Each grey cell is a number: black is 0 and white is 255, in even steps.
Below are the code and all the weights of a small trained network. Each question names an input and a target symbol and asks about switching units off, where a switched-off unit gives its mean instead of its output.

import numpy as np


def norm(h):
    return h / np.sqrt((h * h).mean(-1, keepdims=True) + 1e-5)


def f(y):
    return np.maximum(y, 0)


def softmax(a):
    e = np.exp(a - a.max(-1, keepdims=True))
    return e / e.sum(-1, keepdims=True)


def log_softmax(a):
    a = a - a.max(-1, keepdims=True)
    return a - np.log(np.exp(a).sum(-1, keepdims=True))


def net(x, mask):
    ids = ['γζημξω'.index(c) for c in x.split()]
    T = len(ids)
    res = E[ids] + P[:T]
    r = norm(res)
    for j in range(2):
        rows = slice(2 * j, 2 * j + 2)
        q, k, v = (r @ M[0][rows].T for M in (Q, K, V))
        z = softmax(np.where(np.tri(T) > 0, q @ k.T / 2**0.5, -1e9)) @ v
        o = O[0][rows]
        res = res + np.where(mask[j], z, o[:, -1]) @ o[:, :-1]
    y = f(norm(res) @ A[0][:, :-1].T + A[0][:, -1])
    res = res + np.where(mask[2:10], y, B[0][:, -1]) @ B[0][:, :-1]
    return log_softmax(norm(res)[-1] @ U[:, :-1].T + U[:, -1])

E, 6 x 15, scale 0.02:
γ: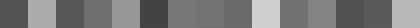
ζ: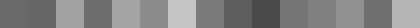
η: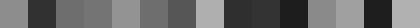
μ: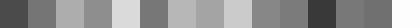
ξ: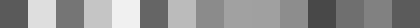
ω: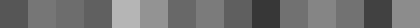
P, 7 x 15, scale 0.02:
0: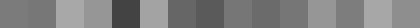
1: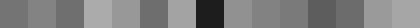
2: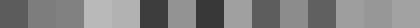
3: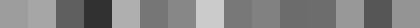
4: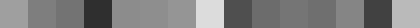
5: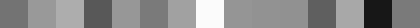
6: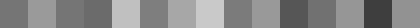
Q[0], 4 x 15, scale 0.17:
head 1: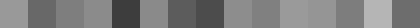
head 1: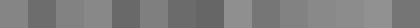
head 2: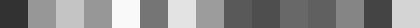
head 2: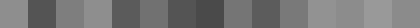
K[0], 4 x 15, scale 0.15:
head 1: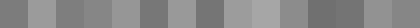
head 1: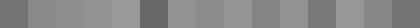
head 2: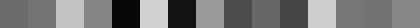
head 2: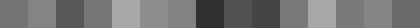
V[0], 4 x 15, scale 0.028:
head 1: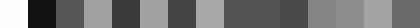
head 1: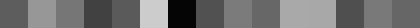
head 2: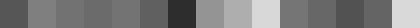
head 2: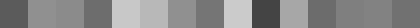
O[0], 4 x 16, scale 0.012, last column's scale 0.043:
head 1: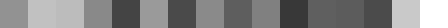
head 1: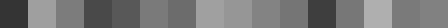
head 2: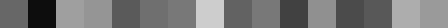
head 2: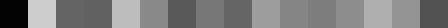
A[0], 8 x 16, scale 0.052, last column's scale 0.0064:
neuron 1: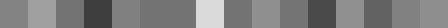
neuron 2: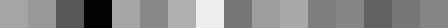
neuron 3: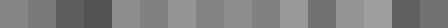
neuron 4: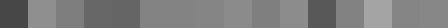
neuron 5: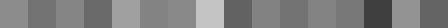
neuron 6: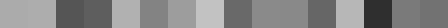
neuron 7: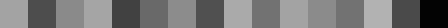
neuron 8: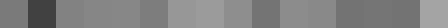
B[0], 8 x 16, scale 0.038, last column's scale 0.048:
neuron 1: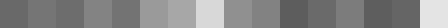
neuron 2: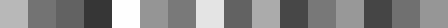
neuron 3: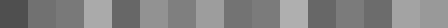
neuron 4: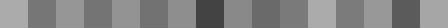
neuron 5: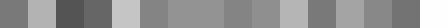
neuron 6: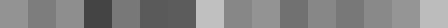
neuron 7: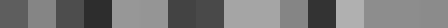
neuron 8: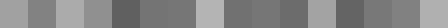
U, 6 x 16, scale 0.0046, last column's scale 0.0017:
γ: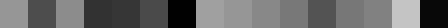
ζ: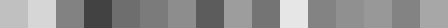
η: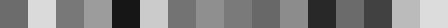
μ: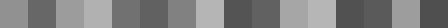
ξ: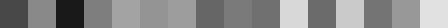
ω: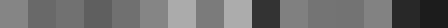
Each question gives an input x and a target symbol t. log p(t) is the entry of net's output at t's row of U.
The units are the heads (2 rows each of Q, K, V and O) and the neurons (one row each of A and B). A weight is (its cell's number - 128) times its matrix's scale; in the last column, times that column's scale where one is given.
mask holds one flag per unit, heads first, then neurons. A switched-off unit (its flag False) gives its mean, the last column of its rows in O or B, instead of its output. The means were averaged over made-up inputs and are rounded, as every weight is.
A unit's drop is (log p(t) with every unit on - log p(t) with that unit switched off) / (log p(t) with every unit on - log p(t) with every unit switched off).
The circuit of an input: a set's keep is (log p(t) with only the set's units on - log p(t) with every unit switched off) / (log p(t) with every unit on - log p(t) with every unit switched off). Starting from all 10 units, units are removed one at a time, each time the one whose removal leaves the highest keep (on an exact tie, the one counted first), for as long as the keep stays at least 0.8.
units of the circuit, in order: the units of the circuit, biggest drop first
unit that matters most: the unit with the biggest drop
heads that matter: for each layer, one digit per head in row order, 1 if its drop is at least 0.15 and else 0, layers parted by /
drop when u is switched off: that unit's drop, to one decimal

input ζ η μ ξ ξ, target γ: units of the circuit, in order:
[head 2; neuron 6; neuron 5]
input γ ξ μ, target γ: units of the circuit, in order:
[head 1; neuron 7; neuron 8; head 2]
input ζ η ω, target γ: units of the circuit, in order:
[head 2; neuron 5; neuron 6; neuron 1]
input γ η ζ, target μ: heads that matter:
01
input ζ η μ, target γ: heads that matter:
11
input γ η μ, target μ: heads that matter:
01
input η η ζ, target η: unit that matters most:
head 1
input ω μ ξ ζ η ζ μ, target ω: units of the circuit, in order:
[neuron 4; head 1]
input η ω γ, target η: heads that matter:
10
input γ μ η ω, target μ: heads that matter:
11
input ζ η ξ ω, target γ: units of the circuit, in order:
[head 2; neuron 6; neuron 5]
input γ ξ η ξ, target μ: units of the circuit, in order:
[head 2; head 1]
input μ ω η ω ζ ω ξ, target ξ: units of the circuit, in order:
[head 2; neuron 5; head 1]
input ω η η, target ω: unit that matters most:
neuron 4
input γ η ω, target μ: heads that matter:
01
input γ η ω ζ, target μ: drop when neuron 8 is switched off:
0.4
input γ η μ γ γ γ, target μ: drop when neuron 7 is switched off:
0.1
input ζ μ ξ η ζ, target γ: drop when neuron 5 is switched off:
0.5
